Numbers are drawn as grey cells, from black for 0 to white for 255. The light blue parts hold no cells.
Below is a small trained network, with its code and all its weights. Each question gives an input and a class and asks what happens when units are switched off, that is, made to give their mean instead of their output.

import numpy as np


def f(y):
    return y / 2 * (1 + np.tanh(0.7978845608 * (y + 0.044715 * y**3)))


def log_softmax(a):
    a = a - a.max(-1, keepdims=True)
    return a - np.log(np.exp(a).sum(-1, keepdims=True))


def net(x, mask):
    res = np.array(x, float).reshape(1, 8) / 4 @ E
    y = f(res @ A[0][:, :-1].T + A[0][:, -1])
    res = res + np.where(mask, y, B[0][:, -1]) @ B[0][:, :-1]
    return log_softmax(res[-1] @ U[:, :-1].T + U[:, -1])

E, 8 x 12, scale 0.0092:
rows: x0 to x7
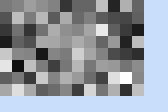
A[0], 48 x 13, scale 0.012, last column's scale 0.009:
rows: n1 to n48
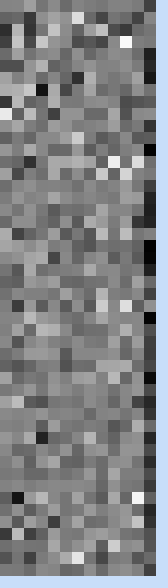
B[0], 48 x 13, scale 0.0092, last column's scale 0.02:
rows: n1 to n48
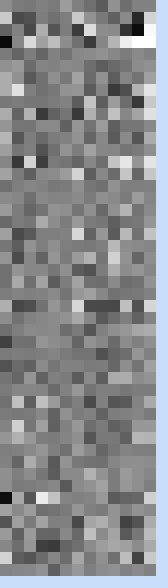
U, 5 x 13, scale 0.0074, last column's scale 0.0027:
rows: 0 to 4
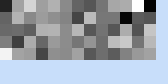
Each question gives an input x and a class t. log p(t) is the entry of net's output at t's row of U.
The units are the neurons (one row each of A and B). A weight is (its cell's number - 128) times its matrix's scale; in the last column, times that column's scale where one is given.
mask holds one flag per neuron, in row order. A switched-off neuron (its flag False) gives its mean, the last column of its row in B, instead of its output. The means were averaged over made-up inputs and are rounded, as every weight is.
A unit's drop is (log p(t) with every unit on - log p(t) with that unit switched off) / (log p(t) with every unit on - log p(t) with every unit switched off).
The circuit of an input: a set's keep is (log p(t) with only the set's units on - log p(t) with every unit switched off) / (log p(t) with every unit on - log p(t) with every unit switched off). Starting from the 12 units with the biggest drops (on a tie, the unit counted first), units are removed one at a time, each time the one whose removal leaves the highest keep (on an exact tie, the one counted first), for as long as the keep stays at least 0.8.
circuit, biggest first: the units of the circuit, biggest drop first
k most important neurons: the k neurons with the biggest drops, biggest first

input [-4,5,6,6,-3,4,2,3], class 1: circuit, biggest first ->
[n3]
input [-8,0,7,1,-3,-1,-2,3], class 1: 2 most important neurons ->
[n3, n4]
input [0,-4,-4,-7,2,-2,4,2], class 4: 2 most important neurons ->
[n42, n26]
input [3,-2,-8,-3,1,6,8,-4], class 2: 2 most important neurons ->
[n26, n42]
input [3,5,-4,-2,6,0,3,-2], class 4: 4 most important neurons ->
[n42, n3, n4, n14]
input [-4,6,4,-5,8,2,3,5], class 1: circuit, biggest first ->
[n26, n14]
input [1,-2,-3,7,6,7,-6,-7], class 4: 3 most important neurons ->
[n10, n3, n4]
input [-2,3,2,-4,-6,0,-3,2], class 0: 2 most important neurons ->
[n3, n2]
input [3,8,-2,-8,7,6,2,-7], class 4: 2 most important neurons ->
[n10, n42]
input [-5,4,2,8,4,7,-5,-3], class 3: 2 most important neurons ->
[n10, n8]
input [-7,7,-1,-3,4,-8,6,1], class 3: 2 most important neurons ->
[n47, n2]
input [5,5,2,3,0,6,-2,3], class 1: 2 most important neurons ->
[n4, n14]
